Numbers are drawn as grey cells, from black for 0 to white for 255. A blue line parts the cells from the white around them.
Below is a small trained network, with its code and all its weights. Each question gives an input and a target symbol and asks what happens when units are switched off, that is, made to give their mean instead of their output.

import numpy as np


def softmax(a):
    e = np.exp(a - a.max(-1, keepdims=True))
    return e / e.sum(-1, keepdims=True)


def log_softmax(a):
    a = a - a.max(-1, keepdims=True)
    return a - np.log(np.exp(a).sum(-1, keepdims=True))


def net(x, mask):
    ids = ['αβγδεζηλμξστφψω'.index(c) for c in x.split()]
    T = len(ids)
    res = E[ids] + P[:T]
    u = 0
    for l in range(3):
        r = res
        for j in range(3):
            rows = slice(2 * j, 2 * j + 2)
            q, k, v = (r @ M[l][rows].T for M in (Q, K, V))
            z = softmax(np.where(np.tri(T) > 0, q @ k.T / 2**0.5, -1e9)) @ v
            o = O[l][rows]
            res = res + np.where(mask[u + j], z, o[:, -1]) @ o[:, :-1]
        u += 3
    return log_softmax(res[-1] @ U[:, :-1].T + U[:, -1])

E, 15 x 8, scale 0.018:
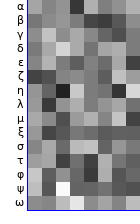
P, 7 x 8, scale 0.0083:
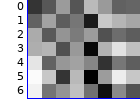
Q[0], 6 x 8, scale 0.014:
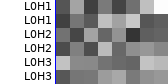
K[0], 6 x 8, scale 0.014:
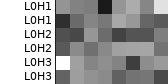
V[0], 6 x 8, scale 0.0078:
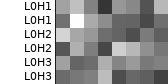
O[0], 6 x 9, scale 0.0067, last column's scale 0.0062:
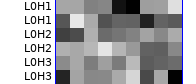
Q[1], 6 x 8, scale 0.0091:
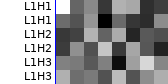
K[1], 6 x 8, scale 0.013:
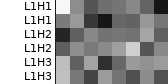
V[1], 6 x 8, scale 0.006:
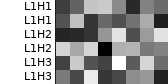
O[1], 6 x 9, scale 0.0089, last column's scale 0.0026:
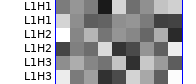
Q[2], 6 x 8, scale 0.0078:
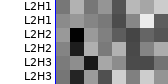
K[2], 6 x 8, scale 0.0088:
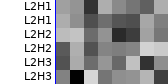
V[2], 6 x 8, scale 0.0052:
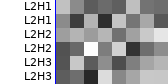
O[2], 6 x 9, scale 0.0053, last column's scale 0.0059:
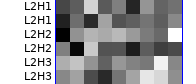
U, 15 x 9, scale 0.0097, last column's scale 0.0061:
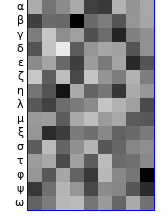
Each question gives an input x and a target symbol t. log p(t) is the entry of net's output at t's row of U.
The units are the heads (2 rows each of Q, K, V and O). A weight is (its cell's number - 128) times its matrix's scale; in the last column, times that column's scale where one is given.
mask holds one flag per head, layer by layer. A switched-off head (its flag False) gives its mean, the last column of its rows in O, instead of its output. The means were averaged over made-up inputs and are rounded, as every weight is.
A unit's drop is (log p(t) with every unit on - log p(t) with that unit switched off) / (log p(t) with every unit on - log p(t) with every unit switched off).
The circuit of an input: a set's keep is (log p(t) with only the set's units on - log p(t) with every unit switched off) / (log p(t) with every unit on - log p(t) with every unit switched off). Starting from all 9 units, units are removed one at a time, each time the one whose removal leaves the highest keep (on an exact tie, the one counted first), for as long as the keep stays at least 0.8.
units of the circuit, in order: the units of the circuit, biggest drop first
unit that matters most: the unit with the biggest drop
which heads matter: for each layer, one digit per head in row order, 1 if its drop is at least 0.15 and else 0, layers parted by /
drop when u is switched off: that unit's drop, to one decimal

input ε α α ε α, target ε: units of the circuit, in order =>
L1H1, L0H1, L1H2
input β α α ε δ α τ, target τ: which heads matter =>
100 / 100 / 010
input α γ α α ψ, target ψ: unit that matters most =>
L0H2
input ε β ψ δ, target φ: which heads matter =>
010 / 001 / 010
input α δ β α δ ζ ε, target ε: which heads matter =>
100 / 100 / 000
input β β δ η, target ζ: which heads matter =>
000 / 010 / 000
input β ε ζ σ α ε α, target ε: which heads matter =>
100 / 110 / 000
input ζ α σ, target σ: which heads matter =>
010 / 001 / 000
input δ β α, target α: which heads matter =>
001 / 010 / 000
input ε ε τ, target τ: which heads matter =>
000 / 110 / 010
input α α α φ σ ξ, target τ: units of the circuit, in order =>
L2H2, L1H3
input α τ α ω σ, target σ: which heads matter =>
000 / 001 / 000
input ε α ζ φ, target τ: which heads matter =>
000 / 001 / 010
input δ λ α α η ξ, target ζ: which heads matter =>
001 / 010 / 000
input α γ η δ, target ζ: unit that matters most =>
L1H2
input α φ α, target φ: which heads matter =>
000 / 001 / 000
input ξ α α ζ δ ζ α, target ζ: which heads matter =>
100 / 010 / 000
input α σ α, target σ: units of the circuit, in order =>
L1H3, L0H2
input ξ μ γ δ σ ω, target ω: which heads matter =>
101 / 100 / 000
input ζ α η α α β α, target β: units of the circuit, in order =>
L0H1, L0H2
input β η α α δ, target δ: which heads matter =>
100 / 100 / 000
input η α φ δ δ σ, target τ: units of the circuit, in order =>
L1H3
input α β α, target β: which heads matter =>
110 / 010 / 000
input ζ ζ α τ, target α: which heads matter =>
010 / 000 / 000
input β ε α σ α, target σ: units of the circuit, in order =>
L0H1, L1H3
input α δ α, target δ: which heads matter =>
110 / 000 / 010
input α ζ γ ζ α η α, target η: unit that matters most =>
L1H3
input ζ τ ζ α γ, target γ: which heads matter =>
100 / 000 / 000
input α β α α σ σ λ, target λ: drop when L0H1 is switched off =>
0.6
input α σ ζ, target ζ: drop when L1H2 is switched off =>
0.8
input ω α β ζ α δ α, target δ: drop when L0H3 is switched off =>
0.1
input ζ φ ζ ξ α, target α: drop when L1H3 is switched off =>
0.0
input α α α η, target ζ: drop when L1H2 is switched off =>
0.5
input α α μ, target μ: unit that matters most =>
L0H1
